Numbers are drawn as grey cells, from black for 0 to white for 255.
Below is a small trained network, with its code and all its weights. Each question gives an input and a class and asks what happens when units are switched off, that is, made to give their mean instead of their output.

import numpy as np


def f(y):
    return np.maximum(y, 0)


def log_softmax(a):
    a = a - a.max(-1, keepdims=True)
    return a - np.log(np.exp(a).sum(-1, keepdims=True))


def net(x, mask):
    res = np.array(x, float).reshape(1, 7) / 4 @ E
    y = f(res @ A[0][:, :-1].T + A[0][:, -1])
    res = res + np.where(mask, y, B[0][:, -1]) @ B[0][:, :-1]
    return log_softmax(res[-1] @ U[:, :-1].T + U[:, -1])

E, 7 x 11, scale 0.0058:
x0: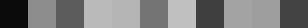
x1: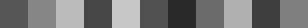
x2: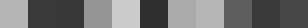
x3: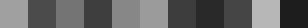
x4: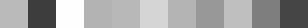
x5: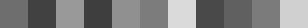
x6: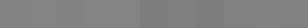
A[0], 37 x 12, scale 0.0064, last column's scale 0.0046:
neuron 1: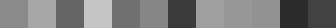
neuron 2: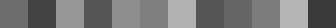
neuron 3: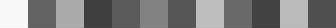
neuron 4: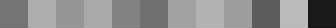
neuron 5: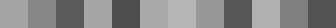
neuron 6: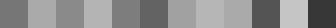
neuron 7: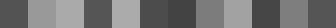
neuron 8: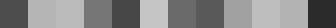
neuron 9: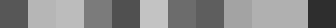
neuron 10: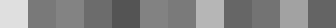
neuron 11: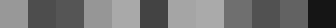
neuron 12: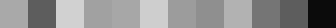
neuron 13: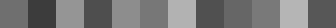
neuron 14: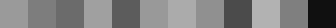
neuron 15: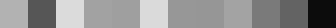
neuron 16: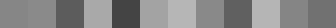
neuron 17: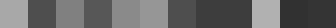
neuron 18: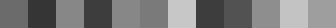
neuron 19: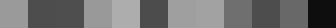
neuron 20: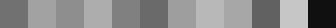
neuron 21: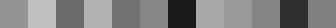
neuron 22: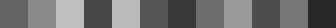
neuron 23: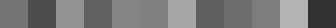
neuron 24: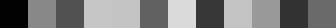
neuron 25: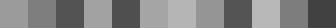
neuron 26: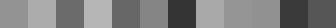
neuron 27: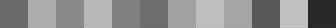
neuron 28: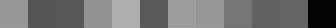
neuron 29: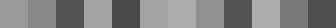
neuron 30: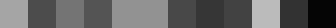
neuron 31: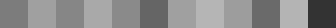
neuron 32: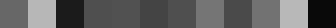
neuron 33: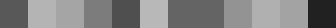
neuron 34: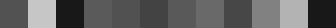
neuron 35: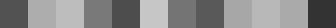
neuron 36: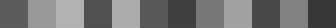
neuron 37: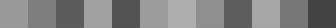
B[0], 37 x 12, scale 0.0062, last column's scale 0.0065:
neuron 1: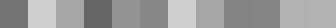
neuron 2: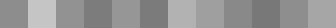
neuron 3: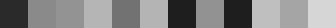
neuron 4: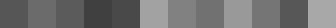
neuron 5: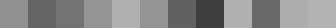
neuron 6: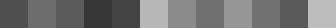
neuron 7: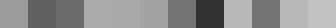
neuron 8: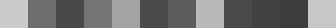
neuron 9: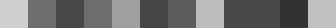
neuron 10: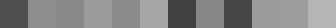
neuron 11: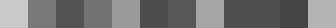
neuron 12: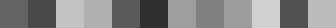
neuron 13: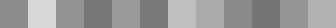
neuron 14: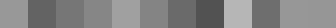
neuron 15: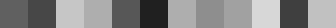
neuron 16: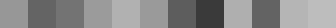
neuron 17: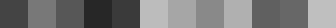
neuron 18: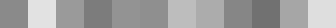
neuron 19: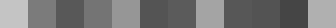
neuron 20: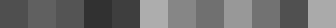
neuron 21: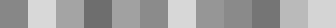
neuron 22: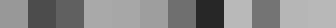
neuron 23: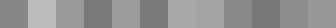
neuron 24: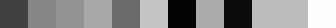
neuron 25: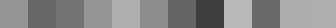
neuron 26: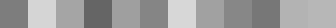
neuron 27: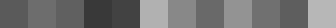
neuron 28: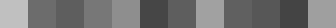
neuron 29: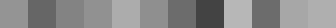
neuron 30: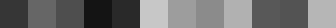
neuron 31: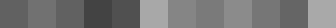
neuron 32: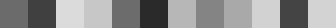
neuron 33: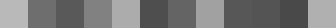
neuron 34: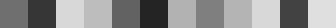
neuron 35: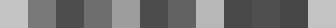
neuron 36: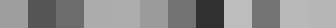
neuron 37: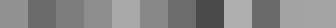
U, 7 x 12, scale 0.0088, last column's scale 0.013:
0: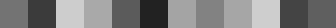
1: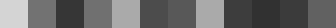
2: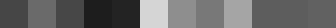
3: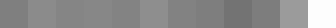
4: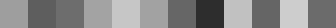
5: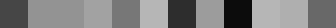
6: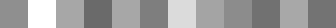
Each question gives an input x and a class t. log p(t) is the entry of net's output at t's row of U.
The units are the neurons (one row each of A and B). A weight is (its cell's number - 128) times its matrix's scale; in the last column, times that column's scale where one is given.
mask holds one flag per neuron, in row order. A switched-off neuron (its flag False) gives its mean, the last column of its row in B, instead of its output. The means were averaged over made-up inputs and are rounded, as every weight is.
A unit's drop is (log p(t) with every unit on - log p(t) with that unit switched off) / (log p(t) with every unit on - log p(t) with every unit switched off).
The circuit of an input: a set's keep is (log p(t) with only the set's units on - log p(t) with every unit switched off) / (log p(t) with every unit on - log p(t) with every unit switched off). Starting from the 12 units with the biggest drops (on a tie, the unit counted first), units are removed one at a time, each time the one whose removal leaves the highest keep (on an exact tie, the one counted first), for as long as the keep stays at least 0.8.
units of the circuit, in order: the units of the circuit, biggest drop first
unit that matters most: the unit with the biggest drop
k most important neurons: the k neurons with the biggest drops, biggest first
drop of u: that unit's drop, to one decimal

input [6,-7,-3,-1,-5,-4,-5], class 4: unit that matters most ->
neuron 16
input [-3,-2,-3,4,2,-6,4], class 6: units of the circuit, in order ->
[neuron 21; neuron 26; neuron 1]
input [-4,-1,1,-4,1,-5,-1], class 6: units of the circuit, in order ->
[neuron 21; neuron 26]
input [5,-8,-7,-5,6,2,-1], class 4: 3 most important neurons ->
[neuron 16; neuron 5; neuron 25]
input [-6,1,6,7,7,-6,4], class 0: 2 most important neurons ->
[neuron 15; neuron 12]
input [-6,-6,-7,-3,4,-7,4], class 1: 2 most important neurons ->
[neuron 9; neuron 8]
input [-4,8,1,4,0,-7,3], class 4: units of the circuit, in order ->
[neuron 22; neuron 36]
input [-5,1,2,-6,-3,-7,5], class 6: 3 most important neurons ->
[neuron 21; neuron 26; neuron 24]
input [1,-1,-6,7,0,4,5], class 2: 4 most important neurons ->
[neuron 30; neuron 17; neuron 11; neuron 19]
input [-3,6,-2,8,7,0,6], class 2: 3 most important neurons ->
[neuron 30; neuron 17; neuron 34]
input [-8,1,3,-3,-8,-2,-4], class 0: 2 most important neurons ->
[neuron 32; neuron 34]
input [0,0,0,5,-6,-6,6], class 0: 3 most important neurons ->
[neuron 34; neuron 32; neuron 18]
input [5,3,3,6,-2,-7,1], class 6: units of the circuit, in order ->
[neuron 21; neuron 1]
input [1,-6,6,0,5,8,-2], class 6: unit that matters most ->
neuron 18
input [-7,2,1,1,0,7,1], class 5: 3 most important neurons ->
[neuron 3; neuron 10; neuron 21]
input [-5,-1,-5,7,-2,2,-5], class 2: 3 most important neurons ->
[neuron 30; neuron 17; neuron 24]
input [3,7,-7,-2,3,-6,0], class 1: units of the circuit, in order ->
[neuron 9; neuron 8]
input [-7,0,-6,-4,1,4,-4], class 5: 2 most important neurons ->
[neuron 3; neuron 10]
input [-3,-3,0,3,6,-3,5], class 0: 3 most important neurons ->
[neuron 15; neuron 12; neuron 24]
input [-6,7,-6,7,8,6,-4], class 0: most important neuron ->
[neuron 15]
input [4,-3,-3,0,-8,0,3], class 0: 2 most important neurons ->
[neuron 34; neuron 32]
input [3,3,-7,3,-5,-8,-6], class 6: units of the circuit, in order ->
[neuron 21; neuron 26]
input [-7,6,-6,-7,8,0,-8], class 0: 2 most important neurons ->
[neuron 15; neuron 12]
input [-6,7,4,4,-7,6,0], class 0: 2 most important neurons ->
[neuron 32; neuron 34]
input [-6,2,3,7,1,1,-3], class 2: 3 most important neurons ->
[neuron 30; neuron 17; neuron 24]
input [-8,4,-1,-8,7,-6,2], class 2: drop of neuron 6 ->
0.3
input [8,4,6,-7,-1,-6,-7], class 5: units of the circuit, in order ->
[neuron 24]
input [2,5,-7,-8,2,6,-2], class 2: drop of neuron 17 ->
-0.1
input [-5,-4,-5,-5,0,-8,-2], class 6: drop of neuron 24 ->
0.4
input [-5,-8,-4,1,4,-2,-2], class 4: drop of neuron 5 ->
0.1
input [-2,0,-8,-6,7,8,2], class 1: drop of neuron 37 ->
0.0
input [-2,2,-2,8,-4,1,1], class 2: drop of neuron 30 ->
0.2
